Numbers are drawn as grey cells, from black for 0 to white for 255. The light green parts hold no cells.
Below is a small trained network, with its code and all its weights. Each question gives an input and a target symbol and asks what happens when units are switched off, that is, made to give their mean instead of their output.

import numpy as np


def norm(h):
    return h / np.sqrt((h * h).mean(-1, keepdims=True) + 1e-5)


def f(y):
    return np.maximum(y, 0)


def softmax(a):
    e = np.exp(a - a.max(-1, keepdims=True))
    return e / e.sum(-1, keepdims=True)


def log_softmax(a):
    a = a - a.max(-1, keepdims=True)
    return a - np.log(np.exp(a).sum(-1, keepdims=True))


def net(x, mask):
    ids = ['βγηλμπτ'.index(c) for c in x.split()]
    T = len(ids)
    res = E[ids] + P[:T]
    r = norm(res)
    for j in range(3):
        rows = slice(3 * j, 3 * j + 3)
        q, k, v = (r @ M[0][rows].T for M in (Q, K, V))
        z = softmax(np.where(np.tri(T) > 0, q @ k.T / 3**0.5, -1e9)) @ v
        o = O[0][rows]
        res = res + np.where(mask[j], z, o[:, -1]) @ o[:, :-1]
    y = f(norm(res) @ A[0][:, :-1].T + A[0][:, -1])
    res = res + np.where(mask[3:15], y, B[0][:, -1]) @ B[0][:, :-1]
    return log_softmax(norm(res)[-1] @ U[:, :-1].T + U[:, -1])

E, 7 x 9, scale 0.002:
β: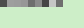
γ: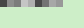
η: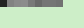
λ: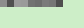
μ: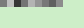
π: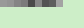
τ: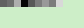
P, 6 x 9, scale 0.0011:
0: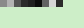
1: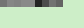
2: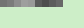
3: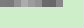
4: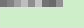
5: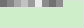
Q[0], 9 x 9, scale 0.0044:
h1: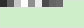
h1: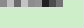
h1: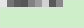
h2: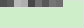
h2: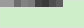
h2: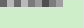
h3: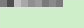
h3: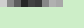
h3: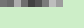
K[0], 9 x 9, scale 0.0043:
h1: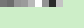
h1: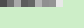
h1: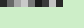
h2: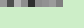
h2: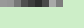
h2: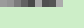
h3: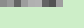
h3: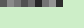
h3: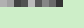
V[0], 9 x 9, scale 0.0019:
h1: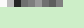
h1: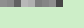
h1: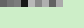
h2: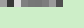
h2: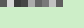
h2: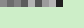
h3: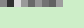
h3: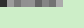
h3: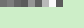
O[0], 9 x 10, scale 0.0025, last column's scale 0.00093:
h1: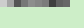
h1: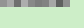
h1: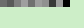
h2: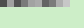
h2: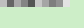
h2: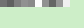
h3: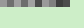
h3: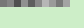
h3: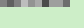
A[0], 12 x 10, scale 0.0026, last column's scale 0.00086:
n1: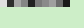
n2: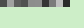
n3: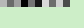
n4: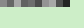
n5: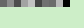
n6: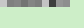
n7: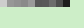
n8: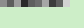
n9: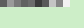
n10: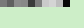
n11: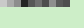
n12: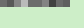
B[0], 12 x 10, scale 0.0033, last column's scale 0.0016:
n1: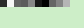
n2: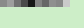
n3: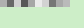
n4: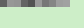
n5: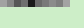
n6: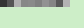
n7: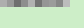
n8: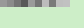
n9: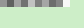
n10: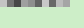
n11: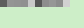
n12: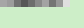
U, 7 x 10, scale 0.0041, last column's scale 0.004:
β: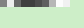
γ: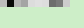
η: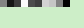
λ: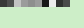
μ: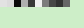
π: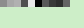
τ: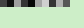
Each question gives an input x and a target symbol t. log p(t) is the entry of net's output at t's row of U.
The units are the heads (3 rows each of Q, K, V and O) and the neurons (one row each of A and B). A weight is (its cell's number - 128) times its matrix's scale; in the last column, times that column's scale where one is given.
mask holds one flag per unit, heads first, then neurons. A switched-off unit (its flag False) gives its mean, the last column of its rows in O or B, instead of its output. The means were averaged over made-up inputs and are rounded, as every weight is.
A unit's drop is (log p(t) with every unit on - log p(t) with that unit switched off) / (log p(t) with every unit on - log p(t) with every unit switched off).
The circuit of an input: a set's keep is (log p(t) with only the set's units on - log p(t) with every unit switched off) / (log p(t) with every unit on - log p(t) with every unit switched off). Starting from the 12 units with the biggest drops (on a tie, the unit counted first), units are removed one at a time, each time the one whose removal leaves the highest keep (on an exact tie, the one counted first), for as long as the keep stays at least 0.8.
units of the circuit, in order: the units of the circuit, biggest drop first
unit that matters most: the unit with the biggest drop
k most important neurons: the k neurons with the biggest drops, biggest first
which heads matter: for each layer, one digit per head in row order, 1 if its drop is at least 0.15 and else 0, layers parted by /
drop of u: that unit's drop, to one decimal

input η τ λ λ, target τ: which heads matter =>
110
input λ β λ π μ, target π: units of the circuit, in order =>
[h3, h2]
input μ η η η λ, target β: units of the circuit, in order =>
[n1]
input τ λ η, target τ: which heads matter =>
100
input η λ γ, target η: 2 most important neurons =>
[n5, n1]
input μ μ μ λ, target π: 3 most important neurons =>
[n1, n6, n2]
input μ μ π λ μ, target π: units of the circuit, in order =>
[h2, h3, n6]
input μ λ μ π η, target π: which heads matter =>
011
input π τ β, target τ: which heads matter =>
100
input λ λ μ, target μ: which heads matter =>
110
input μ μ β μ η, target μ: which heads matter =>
100
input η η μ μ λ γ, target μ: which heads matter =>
100
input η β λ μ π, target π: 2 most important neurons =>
[n11, n6]
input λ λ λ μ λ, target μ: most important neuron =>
[n9]
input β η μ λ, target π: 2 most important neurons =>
[n1, n2]
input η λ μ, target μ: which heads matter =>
010
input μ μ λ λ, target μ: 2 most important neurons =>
[n9, n12]
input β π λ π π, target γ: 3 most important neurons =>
[n3, n1, n9]
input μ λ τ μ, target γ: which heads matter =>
011
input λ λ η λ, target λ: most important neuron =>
[n3]
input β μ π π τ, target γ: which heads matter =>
010
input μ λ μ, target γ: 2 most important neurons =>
[n6, n1]
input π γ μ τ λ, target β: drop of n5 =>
0.0
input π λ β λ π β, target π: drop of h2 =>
0.5
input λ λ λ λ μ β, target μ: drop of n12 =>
-0.1
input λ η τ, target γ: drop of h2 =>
-0.1
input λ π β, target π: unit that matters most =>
n9
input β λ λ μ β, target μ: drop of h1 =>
0.8
